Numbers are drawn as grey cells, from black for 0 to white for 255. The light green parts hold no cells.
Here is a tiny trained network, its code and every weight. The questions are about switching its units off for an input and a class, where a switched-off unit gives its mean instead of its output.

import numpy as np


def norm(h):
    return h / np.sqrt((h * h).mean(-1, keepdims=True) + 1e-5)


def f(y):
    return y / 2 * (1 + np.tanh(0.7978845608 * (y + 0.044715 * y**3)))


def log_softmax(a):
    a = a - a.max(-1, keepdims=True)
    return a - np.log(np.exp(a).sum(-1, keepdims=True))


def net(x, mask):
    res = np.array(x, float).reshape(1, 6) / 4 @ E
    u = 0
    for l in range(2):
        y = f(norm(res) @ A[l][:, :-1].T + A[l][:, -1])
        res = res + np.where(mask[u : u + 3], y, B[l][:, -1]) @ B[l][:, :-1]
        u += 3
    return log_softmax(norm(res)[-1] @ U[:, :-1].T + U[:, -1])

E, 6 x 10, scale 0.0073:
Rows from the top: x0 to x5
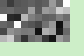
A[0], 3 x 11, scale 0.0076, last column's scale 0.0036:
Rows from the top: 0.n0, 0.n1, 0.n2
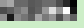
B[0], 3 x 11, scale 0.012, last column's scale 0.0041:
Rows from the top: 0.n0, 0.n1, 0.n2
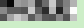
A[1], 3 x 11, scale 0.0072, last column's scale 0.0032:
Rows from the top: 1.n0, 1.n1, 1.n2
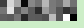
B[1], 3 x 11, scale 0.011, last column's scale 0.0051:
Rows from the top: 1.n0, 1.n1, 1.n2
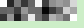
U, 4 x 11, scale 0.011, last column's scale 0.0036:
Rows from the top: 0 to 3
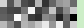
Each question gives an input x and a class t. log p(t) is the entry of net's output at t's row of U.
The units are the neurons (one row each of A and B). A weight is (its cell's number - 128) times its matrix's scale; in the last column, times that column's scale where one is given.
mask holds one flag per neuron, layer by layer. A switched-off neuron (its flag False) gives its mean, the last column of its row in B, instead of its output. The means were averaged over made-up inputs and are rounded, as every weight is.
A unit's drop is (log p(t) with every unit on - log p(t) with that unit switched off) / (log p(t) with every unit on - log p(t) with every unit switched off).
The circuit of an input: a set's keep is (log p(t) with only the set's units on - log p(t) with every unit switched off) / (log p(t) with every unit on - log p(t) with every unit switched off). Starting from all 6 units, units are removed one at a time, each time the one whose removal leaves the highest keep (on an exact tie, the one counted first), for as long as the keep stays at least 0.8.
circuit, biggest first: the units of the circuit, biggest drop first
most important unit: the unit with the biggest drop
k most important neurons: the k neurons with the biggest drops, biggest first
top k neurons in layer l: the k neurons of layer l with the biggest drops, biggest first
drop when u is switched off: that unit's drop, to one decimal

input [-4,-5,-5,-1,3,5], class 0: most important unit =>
1.n0
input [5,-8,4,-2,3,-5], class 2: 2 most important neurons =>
(0.n2; 1.n2)
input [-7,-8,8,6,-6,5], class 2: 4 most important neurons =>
(0.n0; 1.n0; 1.n2; 1.n1)
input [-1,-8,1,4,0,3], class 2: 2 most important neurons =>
(0.n1; 1.n2)
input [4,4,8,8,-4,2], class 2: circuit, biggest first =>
(0.n2; 1.n0)
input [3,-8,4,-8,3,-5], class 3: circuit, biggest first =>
(0.n1; 1.n2)
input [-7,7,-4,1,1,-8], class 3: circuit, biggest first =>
(1.n2; 0.n0)
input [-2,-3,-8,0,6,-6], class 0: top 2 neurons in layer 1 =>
(1.n0; 1.n2)
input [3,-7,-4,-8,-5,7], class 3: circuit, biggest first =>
(0.n1; 1.n0)
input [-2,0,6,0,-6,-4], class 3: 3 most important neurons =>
(0.n1; 1.n0; 1.n1)
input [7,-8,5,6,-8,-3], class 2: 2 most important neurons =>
(0.n2; 1.n0)
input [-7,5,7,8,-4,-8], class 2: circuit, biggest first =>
(0.n2; 1.n2)
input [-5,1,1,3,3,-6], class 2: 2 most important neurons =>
(1.n2; 0.n1)
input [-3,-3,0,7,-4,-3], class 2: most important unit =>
1.n0
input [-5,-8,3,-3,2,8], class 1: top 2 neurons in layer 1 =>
(1.n0; 1.n1)
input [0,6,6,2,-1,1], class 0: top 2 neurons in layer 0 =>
(0.n1; 0.n0)
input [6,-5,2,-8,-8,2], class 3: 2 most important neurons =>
(0.n1; 1.n0)
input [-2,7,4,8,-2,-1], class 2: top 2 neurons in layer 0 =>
(0.n2; 0.n0)
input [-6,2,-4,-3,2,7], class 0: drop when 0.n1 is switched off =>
0.0
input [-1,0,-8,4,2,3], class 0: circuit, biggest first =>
(1.n0)
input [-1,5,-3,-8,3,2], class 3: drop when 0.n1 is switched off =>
0.2
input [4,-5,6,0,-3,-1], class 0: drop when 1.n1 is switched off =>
-0.1
